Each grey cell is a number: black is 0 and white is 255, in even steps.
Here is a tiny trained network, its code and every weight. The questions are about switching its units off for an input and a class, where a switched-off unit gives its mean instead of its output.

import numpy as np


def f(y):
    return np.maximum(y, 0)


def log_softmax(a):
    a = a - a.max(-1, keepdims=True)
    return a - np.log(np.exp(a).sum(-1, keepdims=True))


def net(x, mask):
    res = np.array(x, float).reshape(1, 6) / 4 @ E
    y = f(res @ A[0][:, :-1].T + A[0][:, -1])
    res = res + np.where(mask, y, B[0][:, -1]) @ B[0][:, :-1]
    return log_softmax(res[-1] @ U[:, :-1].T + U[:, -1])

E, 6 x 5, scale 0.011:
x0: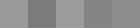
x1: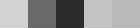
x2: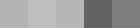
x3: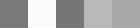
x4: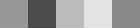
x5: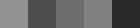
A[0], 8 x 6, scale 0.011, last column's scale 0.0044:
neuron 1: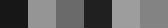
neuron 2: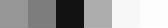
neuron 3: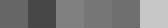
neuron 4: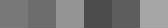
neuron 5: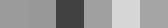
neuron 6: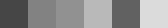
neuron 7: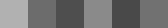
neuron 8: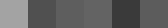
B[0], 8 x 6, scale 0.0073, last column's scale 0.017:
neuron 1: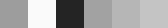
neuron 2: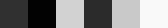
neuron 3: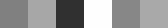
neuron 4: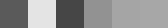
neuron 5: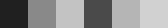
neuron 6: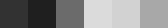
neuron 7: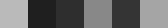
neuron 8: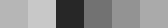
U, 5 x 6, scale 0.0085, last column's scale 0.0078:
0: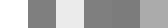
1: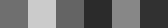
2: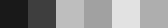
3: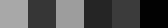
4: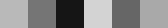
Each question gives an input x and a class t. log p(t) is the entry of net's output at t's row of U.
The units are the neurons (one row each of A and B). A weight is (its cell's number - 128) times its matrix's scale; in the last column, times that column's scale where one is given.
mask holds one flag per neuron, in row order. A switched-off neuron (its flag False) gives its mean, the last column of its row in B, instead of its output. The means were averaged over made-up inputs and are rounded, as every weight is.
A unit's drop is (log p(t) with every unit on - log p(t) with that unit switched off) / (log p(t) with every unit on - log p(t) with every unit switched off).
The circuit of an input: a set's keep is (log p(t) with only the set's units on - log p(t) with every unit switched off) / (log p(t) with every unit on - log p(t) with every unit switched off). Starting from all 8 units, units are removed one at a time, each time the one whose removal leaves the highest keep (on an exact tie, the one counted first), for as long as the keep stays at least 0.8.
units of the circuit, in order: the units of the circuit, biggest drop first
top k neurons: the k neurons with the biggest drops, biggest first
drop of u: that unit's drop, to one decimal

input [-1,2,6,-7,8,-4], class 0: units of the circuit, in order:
[neuron 2; neuron 6]
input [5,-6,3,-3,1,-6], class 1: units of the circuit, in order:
[neuron 2; neuron 1]
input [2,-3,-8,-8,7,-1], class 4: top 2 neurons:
[neuron 2; neuron 3]
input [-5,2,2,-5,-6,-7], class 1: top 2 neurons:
[neuron 1; neuron 6]
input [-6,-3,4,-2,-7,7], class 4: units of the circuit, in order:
[neuron 2; neuron 5]
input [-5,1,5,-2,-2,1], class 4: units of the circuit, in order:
[neuron 2]
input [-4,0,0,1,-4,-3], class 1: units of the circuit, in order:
[neuron 1; neuron 6]
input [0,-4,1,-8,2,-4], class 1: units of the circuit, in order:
[neuron 2; neuron 4]
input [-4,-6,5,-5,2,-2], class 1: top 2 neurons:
[neuron 2; neuron 4]
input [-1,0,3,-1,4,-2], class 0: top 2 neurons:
[neuron 2; neuron 5]
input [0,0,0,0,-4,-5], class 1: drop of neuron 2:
0.2
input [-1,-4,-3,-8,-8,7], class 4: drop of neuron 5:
0.0
